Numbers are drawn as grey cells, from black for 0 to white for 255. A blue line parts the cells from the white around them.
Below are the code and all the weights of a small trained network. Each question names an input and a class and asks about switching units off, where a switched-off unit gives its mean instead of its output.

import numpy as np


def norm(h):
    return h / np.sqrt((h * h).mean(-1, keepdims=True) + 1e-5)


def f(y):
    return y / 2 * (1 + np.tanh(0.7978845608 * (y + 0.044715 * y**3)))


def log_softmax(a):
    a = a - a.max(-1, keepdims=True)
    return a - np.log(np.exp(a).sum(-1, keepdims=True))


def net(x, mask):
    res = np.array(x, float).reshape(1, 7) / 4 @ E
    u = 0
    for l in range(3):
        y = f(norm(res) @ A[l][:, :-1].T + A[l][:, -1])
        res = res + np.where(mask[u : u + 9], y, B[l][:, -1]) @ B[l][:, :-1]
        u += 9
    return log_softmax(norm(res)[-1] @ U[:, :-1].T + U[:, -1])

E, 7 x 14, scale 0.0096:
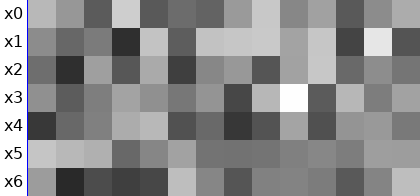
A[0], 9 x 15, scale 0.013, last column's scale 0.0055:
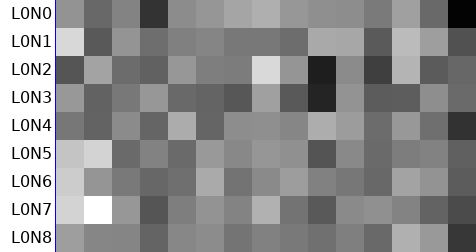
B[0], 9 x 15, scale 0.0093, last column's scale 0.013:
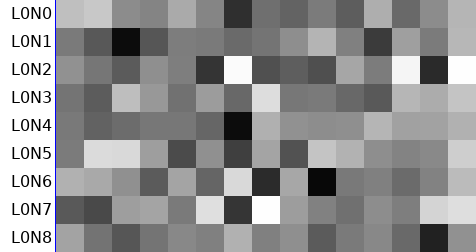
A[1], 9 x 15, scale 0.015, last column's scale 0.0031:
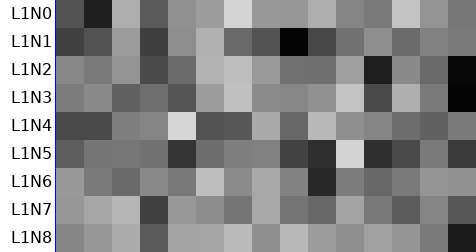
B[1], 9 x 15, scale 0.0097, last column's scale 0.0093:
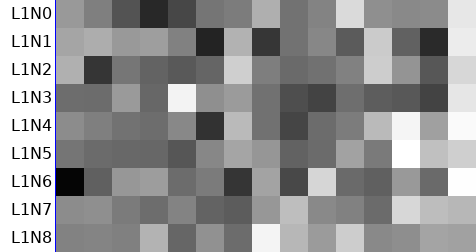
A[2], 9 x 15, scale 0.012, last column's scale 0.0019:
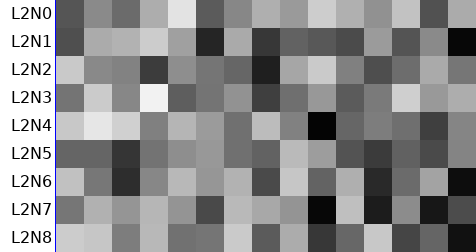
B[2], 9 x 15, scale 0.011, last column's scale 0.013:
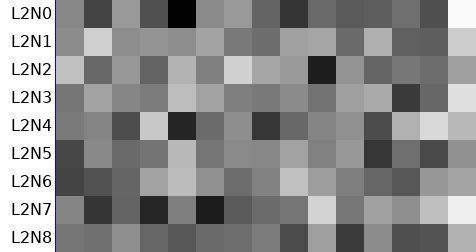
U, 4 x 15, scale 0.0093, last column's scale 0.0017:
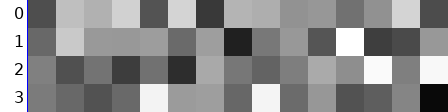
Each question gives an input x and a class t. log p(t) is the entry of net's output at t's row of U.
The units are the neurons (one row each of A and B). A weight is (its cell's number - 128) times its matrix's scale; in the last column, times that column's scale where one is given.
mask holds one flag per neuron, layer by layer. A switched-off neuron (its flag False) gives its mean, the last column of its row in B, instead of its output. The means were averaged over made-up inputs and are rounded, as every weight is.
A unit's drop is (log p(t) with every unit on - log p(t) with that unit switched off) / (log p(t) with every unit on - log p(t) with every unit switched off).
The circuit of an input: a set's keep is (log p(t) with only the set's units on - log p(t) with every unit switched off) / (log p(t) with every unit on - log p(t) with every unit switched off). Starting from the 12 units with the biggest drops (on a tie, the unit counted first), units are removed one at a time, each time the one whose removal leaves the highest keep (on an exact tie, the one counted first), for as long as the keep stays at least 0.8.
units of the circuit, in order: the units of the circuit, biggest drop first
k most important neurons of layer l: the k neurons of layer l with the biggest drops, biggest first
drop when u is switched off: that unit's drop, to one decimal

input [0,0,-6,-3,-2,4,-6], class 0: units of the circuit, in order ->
L0N7
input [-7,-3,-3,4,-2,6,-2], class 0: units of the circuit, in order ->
L0N7, L0N2
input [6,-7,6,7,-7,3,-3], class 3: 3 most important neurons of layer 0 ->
L0N2, L0N7, L0N1
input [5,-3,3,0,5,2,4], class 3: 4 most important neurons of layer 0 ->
L0N7, L0N4, L0N2, L0N5
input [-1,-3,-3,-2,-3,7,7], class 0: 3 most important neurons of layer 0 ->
L0N2, L0N7, L0N5
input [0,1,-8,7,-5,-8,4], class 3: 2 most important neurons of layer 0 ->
L0N7, L0N3
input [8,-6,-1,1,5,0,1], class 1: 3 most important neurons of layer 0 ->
L0N7, L0N1, L0N4
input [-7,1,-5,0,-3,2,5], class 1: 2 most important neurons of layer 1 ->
L1N1, L1N0
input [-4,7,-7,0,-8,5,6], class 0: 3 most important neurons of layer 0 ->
L0N0, L0N7, L0N5
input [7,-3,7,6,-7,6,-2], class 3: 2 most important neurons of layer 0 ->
L0N1, L0N2
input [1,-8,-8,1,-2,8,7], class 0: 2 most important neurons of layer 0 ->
L0N2, L0N5
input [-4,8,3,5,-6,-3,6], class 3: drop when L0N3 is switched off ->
0.2
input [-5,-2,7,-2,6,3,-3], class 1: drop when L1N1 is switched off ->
0.2
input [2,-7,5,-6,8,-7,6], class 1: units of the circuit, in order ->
L1N1
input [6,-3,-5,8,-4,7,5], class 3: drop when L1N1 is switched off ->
0.1
